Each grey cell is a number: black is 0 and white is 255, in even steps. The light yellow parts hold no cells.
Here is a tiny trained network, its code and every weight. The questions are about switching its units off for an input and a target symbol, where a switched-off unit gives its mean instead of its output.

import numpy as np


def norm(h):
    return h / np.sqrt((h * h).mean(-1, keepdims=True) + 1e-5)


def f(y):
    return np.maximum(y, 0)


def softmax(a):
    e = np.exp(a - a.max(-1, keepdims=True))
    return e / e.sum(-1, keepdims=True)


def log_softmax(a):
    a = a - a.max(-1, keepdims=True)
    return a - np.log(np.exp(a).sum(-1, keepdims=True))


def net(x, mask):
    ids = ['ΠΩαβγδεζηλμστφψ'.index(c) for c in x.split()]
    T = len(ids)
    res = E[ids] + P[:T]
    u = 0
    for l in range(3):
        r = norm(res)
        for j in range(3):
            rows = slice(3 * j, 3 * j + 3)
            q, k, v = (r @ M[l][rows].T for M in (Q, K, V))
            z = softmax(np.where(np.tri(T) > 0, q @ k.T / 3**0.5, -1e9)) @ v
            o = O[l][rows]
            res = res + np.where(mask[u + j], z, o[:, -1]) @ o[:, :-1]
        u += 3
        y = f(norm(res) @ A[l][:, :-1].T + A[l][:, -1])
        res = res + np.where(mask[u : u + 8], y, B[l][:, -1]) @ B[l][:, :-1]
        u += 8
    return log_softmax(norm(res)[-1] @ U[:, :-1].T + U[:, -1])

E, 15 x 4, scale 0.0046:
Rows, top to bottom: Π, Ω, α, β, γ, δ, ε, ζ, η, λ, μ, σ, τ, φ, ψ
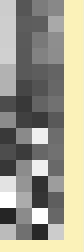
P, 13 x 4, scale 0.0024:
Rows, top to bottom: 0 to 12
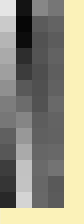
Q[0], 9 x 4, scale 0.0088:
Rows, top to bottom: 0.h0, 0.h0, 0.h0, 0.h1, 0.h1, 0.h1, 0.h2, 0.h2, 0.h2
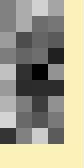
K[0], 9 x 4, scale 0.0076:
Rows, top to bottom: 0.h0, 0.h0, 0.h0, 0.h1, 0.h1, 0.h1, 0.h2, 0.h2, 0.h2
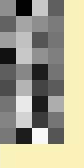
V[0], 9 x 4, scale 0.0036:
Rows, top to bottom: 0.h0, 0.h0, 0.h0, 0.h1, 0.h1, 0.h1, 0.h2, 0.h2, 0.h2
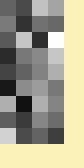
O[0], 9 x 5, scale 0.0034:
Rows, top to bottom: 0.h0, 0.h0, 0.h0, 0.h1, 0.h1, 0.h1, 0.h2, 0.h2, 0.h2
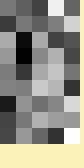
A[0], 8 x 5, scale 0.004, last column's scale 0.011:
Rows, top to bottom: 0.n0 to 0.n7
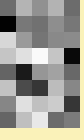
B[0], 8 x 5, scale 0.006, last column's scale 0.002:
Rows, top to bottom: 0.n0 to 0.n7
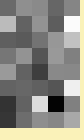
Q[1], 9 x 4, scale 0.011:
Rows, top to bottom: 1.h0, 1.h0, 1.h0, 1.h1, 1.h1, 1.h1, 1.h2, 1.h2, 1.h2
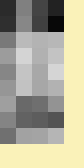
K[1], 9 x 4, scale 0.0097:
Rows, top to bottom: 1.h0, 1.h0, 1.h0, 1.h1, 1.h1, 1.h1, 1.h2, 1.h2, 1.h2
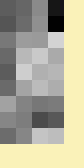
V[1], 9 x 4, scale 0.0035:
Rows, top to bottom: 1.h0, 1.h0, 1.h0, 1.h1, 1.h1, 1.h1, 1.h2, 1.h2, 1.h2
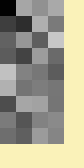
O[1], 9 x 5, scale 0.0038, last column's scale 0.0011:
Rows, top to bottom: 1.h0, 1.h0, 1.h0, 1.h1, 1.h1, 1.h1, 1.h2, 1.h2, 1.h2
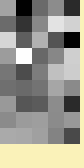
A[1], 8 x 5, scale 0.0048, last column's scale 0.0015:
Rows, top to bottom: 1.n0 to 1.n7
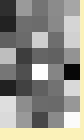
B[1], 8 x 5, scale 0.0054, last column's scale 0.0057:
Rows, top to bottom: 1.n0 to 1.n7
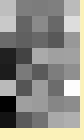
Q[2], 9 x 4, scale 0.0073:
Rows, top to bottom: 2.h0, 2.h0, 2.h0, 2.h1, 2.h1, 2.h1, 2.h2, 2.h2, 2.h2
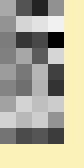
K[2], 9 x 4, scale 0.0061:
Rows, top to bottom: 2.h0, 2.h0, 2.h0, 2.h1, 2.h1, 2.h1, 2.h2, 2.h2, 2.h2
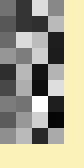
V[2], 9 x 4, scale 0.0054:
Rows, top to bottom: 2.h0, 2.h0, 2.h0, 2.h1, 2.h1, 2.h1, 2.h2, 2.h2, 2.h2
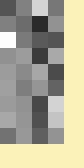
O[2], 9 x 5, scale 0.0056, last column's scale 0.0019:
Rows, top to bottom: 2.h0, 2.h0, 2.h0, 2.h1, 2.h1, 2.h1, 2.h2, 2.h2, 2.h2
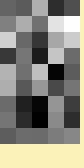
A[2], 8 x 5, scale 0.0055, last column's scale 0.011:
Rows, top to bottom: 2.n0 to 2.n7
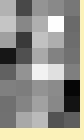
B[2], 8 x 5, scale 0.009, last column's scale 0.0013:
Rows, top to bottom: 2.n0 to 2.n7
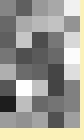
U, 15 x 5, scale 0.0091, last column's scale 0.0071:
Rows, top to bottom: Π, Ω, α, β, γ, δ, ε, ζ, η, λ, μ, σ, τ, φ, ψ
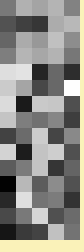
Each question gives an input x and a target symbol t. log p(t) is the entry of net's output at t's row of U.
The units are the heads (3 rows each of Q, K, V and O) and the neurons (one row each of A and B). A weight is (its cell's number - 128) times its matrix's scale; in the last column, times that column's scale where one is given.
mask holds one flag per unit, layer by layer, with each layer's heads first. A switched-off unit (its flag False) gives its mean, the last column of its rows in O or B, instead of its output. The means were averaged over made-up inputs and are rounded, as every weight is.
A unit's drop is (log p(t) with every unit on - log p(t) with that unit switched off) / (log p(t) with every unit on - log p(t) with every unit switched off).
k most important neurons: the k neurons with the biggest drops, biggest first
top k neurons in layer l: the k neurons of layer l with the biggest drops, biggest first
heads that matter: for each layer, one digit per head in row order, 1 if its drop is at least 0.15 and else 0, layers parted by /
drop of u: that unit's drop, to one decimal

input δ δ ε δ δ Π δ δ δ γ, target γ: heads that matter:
000 / 000 / 100
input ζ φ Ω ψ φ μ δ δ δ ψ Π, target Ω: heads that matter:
001 / 100 / 001
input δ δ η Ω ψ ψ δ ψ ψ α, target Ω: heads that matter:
001 / 000 / 000
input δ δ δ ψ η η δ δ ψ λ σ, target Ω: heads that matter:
001 / 000 / 001
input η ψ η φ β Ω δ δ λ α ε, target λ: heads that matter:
000 / 100 / 000
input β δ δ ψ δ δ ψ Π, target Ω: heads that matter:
001 / 000 / 001
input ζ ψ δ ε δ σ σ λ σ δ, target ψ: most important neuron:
(1.n3)
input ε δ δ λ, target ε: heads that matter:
000 / 000 / 000
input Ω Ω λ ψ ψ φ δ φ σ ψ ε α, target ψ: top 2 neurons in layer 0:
(0.n1, 0.n2)
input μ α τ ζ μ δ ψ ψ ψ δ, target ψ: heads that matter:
001 / 100 / 010
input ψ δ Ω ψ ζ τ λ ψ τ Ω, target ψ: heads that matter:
101 / 000 / 000
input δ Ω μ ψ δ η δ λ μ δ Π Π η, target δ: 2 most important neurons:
(2.n4, 1.n2)
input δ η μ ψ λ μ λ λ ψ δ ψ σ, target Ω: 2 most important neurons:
(0.n2, 0.n1)
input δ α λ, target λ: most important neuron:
(2.n0)
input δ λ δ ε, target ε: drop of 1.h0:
0.1
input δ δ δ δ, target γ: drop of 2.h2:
0.2
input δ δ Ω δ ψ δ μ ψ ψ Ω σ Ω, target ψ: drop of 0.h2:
0.3
